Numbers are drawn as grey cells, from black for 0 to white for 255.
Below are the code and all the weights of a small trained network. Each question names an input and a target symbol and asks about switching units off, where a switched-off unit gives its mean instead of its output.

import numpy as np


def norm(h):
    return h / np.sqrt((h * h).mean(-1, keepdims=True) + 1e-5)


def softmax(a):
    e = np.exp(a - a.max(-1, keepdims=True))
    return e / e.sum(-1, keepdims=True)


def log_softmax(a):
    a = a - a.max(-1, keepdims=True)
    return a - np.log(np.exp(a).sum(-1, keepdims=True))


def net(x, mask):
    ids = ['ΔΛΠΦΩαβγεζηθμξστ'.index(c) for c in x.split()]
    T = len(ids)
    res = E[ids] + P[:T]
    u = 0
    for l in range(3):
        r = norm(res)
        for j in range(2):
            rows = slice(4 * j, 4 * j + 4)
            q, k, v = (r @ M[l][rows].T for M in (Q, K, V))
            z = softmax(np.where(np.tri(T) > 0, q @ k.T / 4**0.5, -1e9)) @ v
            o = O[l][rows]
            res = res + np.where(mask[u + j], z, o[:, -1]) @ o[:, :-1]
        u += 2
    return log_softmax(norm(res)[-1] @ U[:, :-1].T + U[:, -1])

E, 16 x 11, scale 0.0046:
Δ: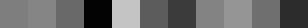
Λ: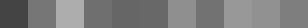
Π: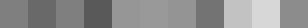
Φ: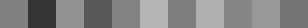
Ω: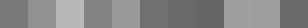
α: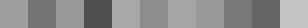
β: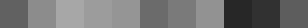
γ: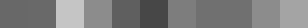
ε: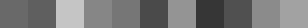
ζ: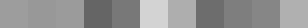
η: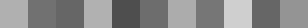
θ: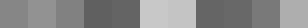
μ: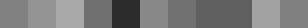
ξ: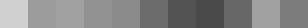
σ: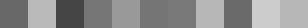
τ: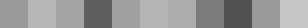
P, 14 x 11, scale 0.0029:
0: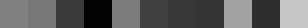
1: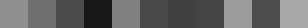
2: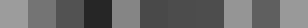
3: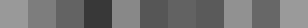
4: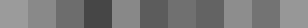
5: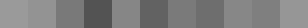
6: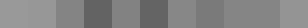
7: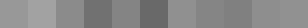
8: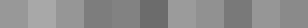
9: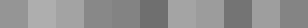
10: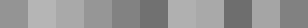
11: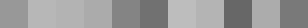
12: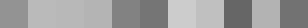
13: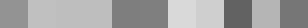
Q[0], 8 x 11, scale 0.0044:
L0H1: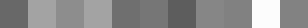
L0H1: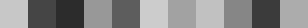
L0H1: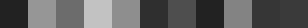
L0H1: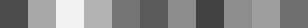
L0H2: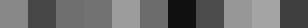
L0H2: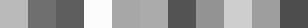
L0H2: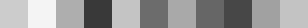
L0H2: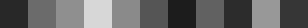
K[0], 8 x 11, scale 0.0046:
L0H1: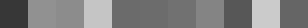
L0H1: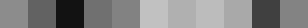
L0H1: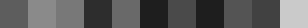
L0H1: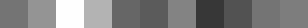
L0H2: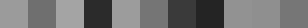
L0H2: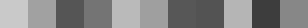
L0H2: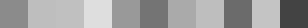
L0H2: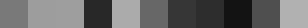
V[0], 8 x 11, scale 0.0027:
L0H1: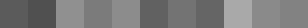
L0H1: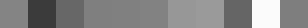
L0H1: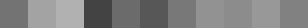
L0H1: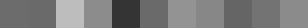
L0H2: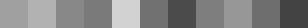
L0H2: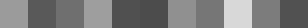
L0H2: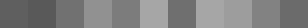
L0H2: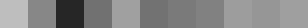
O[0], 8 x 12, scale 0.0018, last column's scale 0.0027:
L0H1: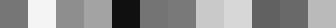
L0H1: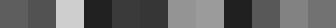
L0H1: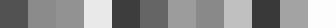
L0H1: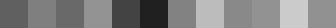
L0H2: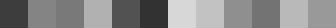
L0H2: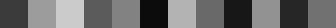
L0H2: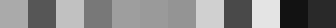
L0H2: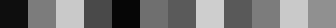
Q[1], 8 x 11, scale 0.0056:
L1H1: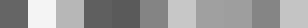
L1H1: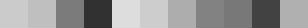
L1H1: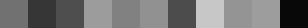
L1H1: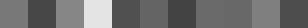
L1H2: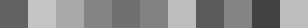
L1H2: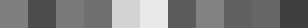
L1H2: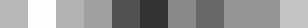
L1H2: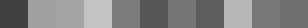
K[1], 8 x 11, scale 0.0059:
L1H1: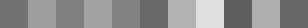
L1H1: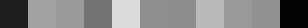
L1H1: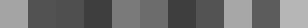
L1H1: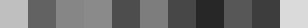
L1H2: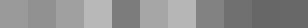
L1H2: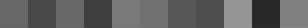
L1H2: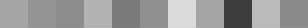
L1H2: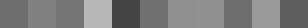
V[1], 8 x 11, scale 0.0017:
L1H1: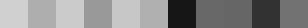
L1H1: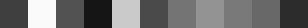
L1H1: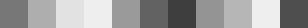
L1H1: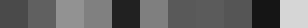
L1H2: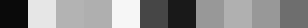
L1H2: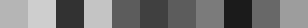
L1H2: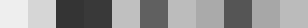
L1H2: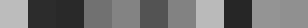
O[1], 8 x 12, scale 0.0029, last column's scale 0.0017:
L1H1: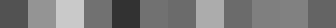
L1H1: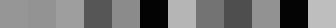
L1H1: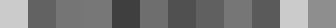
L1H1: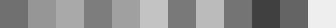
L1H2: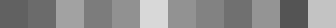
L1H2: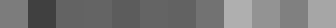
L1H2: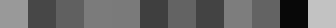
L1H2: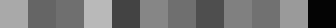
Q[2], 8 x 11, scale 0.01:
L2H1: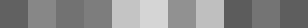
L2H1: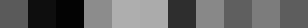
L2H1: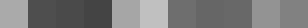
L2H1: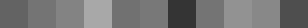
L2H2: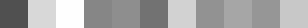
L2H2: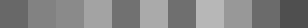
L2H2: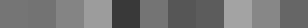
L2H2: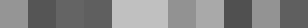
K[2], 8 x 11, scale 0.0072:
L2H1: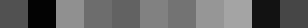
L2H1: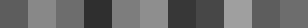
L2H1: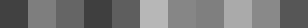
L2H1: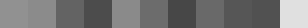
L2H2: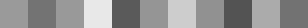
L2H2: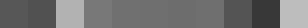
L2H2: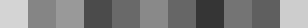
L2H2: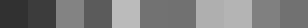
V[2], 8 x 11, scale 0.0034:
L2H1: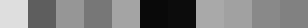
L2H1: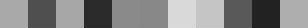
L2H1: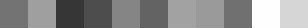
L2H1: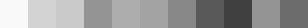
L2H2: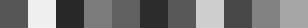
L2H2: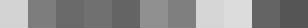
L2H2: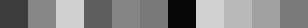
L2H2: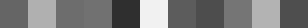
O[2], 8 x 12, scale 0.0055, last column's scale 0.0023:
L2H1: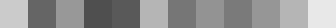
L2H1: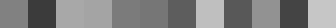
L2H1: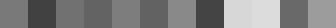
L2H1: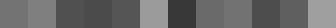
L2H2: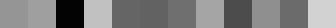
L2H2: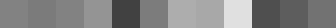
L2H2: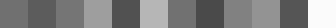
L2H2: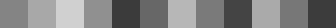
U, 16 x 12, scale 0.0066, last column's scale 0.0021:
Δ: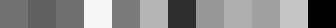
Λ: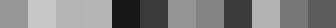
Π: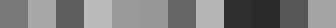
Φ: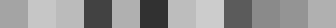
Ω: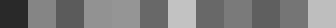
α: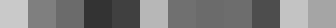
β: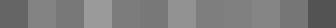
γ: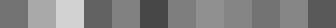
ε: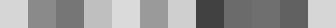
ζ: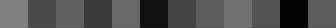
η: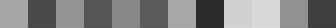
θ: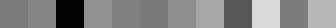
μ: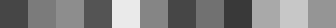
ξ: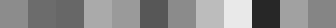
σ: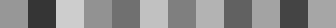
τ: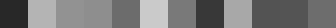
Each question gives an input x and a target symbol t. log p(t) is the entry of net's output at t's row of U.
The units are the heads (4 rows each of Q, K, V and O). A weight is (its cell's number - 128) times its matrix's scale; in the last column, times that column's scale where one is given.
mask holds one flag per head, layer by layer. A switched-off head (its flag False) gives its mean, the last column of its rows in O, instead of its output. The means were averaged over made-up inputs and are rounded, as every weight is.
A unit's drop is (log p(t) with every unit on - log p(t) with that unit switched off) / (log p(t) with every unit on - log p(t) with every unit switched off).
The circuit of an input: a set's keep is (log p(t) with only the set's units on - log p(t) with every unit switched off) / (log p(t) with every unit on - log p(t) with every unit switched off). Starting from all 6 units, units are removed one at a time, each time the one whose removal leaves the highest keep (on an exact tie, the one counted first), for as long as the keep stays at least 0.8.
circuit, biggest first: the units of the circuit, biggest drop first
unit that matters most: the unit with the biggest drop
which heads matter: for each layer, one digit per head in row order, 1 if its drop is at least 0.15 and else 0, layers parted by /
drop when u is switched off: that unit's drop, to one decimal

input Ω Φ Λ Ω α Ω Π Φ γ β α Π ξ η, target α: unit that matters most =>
L2H1
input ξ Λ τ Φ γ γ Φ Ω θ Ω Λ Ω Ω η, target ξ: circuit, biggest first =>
[L2H2 L1H2 L1H1 L2H1]
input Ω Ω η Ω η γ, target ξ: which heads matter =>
00 / 00 / 01
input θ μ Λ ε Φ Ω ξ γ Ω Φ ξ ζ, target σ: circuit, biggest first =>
[L2H1 L0H1 L0H2]
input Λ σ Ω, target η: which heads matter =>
00 / 00 / 10
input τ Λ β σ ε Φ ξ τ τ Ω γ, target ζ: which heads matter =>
00 / 01 / 10
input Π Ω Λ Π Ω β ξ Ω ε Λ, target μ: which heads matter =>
00 / 01 / 01
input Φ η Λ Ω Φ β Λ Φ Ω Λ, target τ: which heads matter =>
01 / 11 / 11
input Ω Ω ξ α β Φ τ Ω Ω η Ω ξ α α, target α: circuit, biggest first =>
[L1H1 L2H1]
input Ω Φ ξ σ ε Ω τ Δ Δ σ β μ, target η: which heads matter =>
00 / 11 / 10
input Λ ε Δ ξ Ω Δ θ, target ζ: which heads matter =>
00 / 10 / 10
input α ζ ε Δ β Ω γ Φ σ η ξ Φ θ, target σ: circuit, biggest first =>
[L2H1 L0H1 L0H2 L2H2]
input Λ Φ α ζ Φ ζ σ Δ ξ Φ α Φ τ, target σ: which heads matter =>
10 / 00 / 11
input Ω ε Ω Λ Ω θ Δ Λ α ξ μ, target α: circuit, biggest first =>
[L2H1]
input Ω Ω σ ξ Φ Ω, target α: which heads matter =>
11 / 00 / 10
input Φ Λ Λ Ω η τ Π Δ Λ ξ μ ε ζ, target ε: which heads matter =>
11 / 10 / 11
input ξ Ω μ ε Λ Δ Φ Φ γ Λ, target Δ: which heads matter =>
10 / 10 / 01
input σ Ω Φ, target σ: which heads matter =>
00 / 00 / 10
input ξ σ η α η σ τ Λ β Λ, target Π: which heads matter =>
01 / 01 / 10
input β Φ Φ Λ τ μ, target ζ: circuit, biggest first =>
[L2H1]
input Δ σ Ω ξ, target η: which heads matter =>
00 / 01 / 10
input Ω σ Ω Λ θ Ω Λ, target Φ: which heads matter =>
00 / 00 / 01
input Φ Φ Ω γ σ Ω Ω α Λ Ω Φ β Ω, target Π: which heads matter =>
00 / 00 / 10
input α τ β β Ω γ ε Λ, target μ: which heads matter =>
00 / 00 / 01
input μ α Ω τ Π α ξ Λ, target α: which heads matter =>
00 / 00 / 10
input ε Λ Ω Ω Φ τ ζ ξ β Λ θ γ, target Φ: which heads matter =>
00 / 00 / 01
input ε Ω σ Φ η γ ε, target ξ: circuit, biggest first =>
[L2H2]
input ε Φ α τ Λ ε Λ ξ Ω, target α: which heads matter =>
00 / 00 / 10
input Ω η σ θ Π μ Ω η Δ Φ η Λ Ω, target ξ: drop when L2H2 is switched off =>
0.9
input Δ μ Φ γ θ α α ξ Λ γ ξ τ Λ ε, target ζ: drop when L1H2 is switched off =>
0.3
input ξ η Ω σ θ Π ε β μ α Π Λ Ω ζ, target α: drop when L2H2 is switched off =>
0.1
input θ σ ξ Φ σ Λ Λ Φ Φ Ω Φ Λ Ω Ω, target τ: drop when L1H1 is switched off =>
0.3
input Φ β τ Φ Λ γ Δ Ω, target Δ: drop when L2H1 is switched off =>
0.2
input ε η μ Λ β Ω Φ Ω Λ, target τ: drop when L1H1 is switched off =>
0.2
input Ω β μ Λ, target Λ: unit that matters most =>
L2H2
